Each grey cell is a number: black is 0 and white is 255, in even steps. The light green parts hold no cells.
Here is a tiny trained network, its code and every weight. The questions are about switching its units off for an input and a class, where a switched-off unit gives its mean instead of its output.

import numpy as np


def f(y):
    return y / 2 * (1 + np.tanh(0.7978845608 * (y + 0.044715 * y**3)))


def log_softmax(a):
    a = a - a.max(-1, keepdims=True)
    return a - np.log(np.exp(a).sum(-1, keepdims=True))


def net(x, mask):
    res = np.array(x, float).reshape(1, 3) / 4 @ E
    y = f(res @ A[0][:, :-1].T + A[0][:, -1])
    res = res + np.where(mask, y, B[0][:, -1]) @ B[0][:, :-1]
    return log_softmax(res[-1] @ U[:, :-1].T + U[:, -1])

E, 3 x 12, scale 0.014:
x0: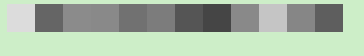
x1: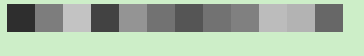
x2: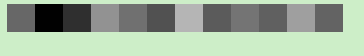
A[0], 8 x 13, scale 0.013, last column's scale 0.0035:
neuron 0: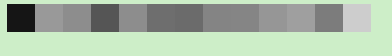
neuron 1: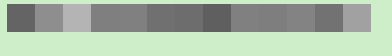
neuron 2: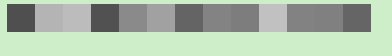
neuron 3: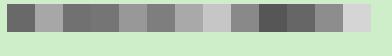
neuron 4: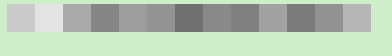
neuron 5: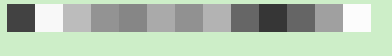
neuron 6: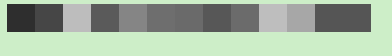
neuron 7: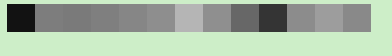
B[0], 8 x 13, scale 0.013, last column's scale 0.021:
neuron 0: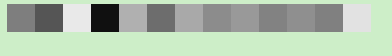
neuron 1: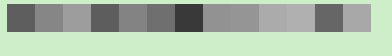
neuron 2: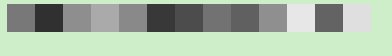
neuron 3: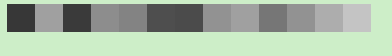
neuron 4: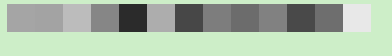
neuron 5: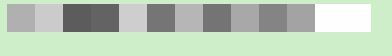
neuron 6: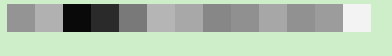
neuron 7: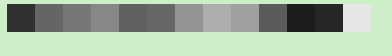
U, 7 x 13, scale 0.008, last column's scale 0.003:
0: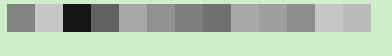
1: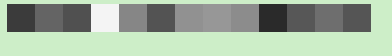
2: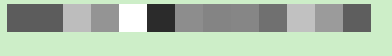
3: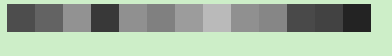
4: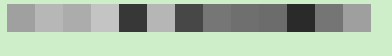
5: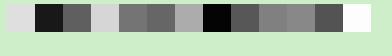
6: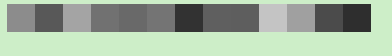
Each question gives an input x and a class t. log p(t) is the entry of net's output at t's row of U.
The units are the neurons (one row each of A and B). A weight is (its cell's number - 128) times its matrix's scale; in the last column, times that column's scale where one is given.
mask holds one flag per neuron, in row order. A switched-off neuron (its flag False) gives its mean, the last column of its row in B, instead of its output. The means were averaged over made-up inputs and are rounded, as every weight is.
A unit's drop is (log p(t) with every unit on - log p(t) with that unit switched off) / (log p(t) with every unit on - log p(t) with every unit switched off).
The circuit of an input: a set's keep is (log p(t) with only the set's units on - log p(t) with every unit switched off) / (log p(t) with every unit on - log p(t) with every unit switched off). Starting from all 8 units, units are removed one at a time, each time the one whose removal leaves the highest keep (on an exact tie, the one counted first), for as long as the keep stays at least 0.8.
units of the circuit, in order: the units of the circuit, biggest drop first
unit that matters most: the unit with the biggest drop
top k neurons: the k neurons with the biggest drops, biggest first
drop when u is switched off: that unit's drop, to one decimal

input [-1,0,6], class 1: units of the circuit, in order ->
[neuron 0; neuron 5]
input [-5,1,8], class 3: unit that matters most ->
neuron 2
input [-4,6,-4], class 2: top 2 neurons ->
[neuron 2; neuron 0]
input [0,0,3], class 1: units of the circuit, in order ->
[neuron 0; neuron 6]
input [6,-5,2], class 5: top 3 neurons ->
[neuron 5; neuron 6; neuron 4]
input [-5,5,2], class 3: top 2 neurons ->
[neuron 7; neuron 0]
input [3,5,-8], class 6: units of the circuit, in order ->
[neuron 4; neuron 2]
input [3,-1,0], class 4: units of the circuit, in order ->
[neuron 5; neuron 0]
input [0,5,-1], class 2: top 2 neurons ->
[neuron 4; neuron 2]
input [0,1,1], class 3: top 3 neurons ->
[neuron 5; neuron 2; neuron 6]
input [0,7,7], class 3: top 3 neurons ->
[neuron 5; neuron 0; neuron 3]
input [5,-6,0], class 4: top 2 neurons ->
[neuron 2; neuron 5]
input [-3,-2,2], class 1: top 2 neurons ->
[neuron 6; neuron 0]
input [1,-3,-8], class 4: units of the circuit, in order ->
[neuron 4]
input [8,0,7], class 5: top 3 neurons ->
[neuron 5; neuron 3; neuron 1]
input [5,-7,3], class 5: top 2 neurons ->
[neuron 5; neuron 6]
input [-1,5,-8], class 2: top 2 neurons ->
[neuron 2; neuron 5]
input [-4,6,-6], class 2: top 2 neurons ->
[neuron 2; neuron 0]
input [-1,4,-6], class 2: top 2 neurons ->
[neuron 2; neuron 5]
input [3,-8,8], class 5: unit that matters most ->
neuron 7
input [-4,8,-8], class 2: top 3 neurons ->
[neuron 2; neuron 0; neuron 5]
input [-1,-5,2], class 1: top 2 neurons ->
[neuron 5; neuron 6]
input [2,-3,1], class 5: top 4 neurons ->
[neuron 5; neuron 6; neuron 4; neuron 7]
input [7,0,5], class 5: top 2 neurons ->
[neuron 5; neuron 3]
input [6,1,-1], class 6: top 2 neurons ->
[neuron 5; neuron 7]
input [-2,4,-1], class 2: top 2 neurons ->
[neuron 0; neuron 2]
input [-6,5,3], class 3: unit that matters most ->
neuron 7
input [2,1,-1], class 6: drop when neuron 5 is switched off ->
0.8
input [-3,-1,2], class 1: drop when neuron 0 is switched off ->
0.1
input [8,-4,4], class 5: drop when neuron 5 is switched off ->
0.1
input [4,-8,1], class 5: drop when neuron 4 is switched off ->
0.2
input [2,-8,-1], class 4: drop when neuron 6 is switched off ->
0.1
